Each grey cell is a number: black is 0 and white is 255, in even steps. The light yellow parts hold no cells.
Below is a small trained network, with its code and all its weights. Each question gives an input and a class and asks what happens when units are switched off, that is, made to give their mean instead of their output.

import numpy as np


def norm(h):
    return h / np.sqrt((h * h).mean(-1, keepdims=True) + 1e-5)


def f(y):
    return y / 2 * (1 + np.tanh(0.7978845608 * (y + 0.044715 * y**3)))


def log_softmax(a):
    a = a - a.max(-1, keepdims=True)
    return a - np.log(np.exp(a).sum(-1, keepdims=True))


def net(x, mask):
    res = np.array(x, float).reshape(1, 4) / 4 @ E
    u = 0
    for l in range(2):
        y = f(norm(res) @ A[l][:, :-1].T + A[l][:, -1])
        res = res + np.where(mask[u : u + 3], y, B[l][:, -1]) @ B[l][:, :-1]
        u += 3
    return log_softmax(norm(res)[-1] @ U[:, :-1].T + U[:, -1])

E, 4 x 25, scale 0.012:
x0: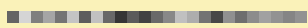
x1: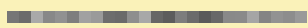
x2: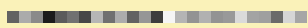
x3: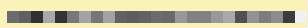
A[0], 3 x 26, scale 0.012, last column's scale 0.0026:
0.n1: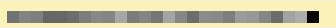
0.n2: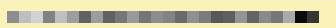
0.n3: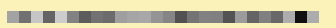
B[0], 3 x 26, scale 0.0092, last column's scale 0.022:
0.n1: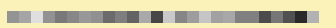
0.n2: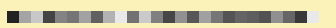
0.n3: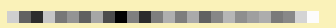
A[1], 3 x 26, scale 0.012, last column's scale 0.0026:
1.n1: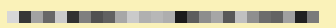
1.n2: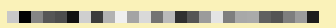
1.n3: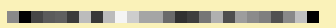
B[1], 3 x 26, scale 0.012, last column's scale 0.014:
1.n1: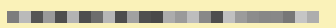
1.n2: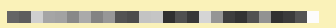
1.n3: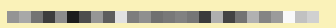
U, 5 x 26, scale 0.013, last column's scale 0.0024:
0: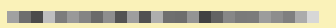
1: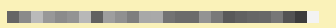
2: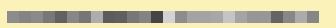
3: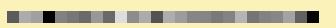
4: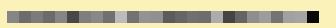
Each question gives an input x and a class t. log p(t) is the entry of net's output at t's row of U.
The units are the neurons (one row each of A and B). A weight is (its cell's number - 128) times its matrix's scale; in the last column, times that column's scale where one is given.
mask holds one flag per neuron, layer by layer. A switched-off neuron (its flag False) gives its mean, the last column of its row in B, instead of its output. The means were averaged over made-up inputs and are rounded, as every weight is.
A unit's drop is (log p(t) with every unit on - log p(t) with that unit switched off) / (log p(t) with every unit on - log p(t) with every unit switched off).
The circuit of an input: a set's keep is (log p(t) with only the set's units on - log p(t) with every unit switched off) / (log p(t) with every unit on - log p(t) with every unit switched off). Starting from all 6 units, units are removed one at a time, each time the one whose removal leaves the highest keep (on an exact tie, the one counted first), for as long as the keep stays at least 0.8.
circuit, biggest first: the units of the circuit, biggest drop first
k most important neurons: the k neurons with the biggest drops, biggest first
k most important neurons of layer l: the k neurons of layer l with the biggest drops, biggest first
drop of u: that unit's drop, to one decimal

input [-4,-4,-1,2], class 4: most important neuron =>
[1.n3]
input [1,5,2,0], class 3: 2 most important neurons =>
[0.n3; 1.n2]
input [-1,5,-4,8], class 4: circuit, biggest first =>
[0.n3; 1.n3]
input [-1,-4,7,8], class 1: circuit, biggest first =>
[0.n3; 1.n2]
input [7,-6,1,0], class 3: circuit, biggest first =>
[0.n3; 1.n2]
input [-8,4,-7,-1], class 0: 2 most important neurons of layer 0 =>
[0.n2; 0.n3]
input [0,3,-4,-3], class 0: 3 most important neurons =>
[0.n3; 1.n2; 0.n1]
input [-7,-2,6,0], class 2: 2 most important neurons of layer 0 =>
[0.n2; 0.n3]
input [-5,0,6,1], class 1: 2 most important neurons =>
[1.n2; 0.n3]
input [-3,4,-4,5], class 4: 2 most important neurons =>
[0.n3; 1.n3]
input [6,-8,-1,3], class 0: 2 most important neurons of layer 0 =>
[0.n2; 0.n1]
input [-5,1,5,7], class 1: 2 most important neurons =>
[1.n2; 0.n1]
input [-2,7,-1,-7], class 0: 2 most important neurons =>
[0.n3; 0.n1]
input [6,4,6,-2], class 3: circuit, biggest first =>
[0.n3]
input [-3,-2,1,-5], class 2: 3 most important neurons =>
[0.n3; 1.n2; 0.n2]
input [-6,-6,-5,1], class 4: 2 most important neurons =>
[1.n3; 0.n1]
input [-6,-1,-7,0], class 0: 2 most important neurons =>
[0.n2; 1.n1]
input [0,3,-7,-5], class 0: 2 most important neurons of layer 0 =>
[0.n3; 0.n1]
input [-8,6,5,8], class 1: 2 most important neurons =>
[1.n2; 0.n1]
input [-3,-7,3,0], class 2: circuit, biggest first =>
[0.n2]
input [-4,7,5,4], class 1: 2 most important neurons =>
[1.n2; 0.n3]
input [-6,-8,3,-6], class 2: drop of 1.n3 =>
0.0
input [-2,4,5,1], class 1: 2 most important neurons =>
[0.n3; 1.n2]
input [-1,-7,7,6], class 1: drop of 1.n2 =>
0.2
